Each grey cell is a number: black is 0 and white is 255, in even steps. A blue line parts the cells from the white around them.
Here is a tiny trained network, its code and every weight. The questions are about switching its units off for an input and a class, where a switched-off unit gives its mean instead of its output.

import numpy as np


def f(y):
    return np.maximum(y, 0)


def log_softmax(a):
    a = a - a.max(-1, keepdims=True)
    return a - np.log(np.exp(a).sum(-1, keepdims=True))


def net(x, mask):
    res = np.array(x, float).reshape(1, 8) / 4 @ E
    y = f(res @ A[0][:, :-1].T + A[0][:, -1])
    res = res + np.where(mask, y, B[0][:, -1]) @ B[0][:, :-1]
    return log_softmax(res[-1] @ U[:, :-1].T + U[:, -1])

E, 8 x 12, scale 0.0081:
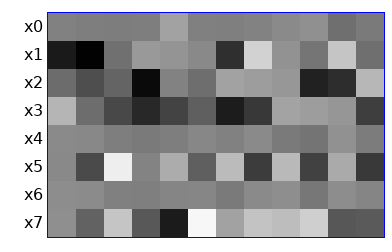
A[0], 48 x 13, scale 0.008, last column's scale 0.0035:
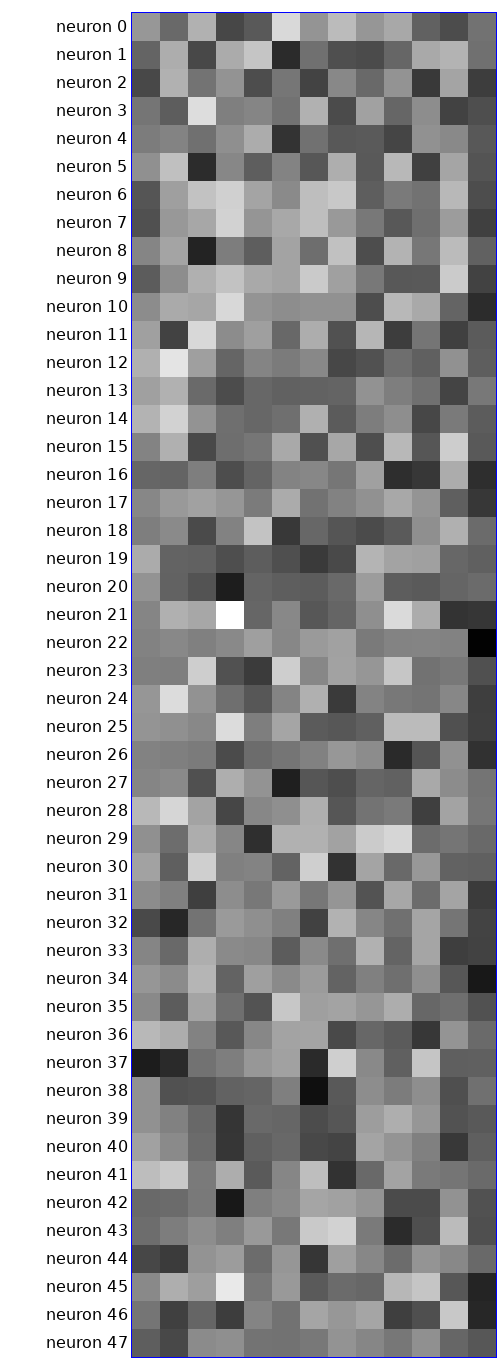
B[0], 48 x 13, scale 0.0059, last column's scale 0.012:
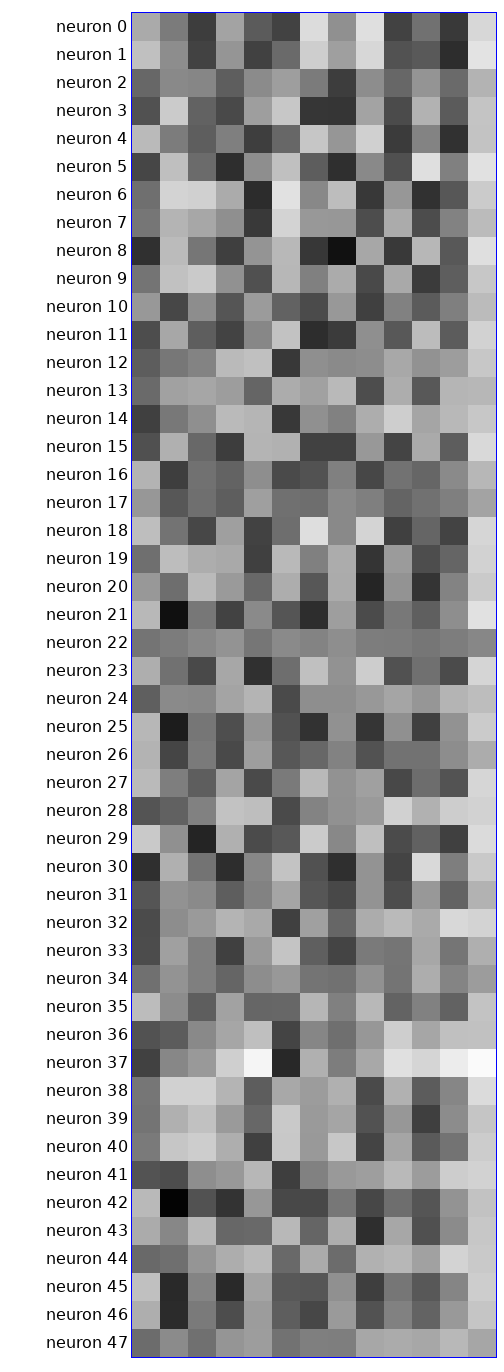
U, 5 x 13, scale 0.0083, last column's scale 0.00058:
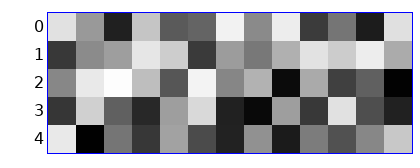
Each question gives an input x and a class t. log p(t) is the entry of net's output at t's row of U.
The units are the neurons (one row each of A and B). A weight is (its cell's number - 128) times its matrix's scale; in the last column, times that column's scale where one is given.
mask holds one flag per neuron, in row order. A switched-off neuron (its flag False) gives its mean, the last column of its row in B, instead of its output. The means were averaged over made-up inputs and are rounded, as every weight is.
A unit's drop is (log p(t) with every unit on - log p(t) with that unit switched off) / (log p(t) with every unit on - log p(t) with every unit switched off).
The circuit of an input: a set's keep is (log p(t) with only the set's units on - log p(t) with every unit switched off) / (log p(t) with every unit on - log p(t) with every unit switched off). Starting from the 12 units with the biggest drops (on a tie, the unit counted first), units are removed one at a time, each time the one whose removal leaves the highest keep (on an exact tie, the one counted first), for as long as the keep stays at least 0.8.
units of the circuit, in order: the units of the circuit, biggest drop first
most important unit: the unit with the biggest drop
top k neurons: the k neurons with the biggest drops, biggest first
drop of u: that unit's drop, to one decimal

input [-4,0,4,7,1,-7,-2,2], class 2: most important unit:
neuron 20
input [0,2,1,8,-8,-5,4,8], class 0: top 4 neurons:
[neuron 0; neuron 29; neuron 23; neuron 35]
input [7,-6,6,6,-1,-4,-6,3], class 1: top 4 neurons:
[neuron 28; neuron 36; neuron 14; neuron 6]
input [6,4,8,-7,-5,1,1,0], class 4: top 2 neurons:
[neuron 42; neuron 46]
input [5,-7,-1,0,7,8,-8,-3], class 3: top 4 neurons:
[neuron 30; neuron 11; neuron 3; neuron 37]
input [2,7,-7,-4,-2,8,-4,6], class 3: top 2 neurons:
[neuron 3; neuron 11]
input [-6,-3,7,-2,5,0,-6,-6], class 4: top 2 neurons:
[neuron 46; neuron 42]
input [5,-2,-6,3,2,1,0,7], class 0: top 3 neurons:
[neuron 29; neuron 0; neuron 23]
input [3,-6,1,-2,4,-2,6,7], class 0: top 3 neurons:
[neuron 29; neuron 0; neuron 23]
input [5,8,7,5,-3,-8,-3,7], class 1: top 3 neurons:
[neuron 37; neuron 32; neuron 44]
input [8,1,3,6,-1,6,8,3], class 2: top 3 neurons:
[neuron 40; neuron 20; neuron 19]
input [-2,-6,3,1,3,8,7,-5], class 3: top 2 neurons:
[neuron 30; neuron 11]
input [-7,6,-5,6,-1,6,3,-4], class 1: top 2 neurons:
[neuron 37; neuron 32]
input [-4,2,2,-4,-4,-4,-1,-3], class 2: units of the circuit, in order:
[neuron 6]
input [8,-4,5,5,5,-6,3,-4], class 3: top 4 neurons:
[neuron 5; neuron 15; neuron 8; neuron 6]
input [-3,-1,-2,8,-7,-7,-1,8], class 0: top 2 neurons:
[neuron 0; neuron 29]
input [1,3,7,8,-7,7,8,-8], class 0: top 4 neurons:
[neuron 18; neuron 4; neuron 1; neuron 27]
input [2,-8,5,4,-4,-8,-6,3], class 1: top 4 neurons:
[neuron 28; neuron 14; neuron 36; neuron 12]
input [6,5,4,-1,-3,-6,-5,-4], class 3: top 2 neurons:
[neuron 8; neuron 15]
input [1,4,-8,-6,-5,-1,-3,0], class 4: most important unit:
neuron 21
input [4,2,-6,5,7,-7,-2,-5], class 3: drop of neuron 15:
0.1
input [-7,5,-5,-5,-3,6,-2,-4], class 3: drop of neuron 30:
0.2
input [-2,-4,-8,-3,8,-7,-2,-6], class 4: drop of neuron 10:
0.3
